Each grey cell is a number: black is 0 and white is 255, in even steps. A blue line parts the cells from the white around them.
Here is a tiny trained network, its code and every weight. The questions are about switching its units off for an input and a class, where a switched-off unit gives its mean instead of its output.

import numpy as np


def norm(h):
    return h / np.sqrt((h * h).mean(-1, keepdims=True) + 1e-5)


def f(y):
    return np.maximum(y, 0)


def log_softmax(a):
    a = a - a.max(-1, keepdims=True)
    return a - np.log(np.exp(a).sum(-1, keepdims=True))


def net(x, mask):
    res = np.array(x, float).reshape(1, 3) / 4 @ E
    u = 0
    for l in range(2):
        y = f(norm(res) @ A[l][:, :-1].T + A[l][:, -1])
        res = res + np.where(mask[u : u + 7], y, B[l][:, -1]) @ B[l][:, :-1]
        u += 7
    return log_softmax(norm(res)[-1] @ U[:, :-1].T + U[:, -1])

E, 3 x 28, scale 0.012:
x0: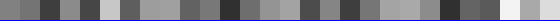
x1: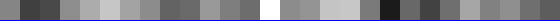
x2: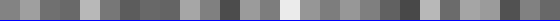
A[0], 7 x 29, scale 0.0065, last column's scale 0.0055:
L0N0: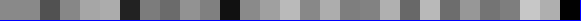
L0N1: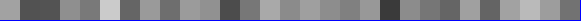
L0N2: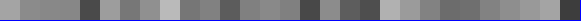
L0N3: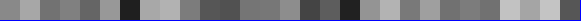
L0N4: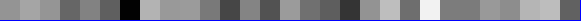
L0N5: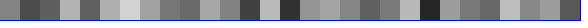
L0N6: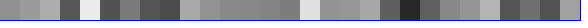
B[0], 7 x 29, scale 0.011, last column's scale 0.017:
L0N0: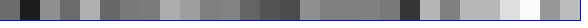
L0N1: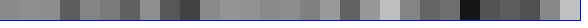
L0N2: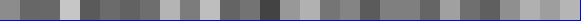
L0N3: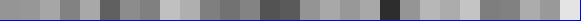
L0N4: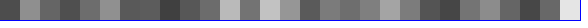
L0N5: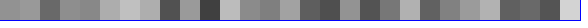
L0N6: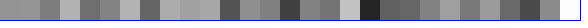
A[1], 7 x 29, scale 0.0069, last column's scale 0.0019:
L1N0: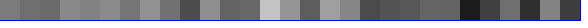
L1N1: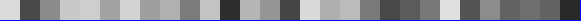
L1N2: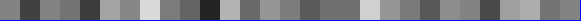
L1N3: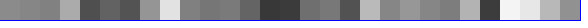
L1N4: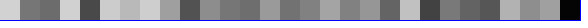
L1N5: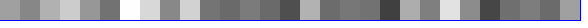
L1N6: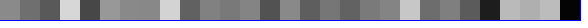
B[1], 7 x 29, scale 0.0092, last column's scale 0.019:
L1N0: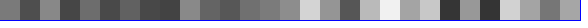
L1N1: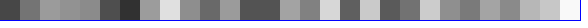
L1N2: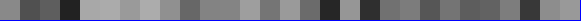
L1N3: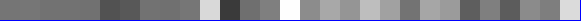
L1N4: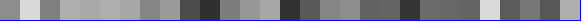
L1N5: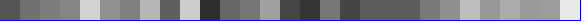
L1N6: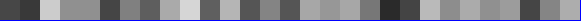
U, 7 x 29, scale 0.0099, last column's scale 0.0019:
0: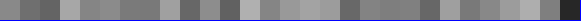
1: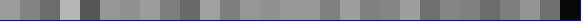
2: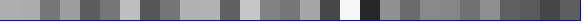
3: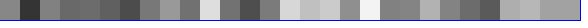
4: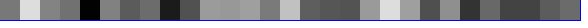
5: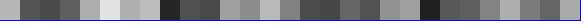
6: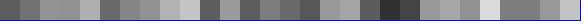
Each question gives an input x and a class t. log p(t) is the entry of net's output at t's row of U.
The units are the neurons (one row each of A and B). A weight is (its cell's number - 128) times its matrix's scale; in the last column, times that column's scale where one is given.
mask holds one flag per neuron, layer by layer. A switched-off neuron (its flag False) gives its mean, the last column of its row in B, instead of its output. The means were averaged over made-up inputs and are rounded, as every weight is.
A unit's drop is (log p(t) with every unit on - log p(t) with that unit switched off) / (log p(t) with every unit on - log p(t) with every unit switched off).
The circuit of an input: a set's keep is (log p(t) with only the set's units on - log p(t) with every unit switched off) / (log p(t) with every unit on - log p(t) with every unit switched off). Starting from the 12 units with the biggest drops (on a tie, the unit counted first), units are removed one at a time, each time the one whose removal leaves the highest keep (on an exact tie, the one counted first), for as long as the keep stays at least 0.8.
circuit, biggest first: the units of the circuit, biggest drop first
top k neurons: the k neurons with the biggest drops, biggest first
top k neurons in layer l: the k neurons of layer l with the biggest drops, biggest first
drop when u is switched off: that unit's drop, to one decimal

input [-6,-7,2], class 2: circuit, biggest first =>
[L0N3; L1N1]
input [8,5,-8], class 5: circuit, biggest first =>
[L0N5]
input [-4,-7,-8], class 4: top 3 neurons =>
[L0N6; L0N3; L1N1]
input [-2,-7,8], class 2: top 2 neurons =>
[L1N1; L0N1]
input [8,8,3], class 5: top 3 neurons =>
[L0N6; L0N1; L0N5]
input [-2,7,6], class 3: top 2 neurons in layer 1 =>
[L1N0; L1N1]
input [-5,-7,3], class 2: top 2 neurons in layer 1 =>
[L1N1; L1N3]
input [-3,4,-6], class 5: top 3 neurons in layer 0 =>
[L0N5; L0N3; L0N6]
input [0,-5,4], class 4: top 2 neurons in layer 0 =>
[L0N4; L0N6]
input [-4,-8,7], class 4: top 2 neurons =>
[L0N4; L0N3]
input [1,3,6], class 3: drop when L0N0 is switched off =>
-0.1
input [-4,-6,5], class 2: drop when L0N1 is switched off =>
0.2
